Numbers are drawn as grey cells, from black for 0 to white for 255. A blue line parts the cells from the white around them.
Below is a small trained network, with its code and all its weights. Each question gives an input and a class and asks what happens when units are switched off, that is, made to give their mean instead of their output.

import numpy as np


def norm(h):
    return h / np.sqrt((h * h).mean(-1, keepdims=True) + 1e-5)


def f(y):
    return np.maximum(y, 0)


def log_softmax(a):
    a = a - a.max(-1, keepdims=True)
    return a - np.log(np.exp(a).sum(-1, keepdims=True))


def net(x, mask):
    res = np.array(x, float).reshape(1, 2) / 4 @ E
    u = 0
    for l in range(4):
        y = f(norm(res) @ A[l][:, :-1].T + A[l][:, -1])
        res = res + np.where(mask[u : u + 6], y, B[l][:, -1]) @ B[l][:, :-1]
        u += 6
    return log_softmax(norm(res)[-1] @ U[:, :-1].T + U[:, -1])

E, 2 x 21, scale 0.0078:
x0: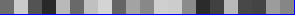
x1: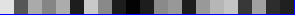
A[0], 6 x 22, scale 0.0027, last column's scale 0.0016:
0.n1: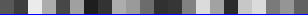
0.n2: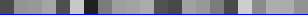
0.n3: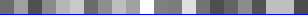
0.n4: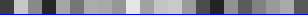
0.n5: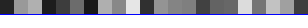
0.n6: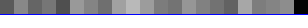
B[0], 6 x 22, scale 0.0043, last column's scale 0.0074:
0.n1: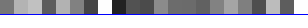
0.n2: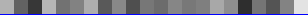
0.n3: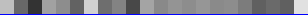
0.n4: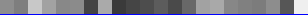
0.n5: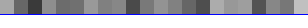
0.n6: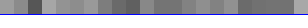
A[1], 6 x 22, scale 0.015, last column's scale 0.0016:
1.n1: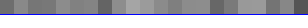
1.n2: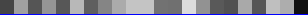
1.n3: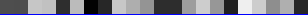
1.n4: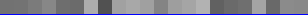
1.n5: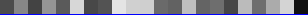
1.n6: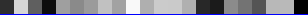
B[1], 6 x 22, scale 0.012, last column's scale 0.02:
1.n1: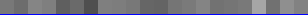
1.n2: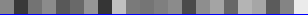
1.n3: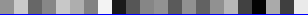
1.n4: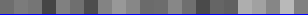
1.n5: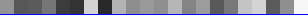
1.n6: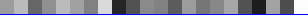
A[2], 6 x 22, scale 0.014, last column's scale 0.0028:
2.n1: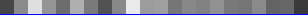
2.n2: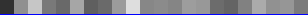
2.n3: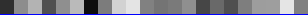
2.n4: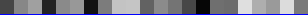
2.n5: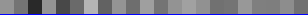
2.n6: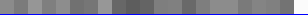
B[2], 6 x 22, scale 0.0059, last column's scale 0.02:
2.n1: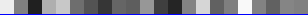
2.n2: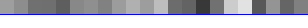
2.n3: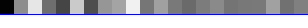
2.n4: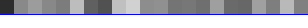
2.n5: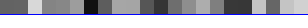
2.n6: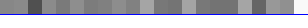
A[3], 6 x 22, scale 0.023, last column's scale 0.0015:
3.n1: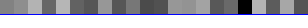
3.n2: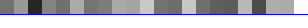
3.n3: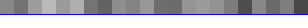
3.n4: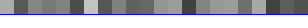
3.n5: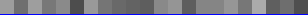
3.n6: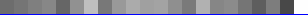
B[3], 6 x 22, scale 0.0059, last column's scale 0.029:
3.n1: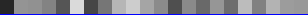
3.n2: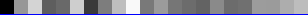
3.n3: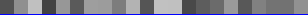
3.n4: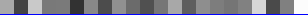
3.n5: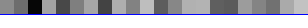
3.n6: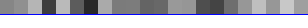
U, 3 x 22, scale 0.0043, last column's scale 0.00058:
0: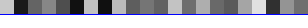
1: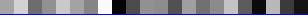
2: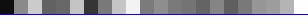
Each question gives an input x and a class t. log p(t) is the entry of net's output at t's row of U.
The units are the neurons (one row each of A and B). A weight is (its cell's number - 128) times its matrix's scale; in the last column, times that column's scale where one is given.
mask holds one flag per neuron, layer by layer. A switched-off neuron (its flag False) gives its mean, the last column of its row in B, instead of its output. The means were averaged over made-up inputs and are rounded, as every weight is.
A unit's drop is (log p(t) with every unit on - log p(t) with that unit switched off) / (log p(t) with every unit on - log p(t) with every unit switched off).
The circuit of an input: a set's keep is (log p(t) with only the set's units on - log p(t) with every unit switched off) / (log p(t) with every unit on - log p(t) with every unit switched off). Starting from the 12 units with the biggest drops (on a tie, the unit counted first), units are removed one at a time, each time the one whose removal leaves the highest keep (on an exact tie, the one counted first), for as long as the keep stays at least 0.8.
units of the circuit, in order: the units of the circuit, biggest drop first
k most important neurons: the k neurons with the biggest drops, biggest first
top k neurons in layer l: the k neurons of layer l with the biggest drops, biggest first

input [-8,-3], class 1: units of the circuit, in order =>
1.n3
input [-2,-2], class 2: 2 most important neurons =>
1.n3, 1.n6
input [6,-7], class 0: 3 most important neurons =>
1.n5, 1.n2, 0.n1
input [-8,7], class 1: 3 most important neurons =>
1.n5, 1.n2, 0.n3
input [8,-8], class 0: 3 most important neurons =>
1.n5, 1.n2, 0.n1
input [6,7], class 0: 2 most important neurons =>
1.n3, 1.n6
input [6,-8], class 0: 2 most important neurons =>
1.n5, 1.n2
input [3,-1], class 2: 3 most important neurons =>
0.n4, 1.n3, 1.n6
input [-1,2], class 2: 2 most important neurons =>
1.n3, 1.n6
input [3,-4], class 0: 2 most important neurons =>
0.n1, 1.n2
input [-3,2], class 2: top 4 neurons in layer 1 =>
1.n3, 1.n6, 1.n2, 1.n5
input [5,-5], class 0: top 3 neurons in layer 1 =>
1.n2, 1.n5, 1.n3
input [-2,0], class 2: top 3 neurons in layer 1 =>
1.n3, 1.n6, 1.n2
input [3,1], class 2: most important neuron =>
0.n4
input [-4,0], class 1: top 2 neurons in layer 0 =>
0.n3, 0.n5
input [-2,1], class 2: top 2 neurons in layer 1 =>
1.n3, 1.n6
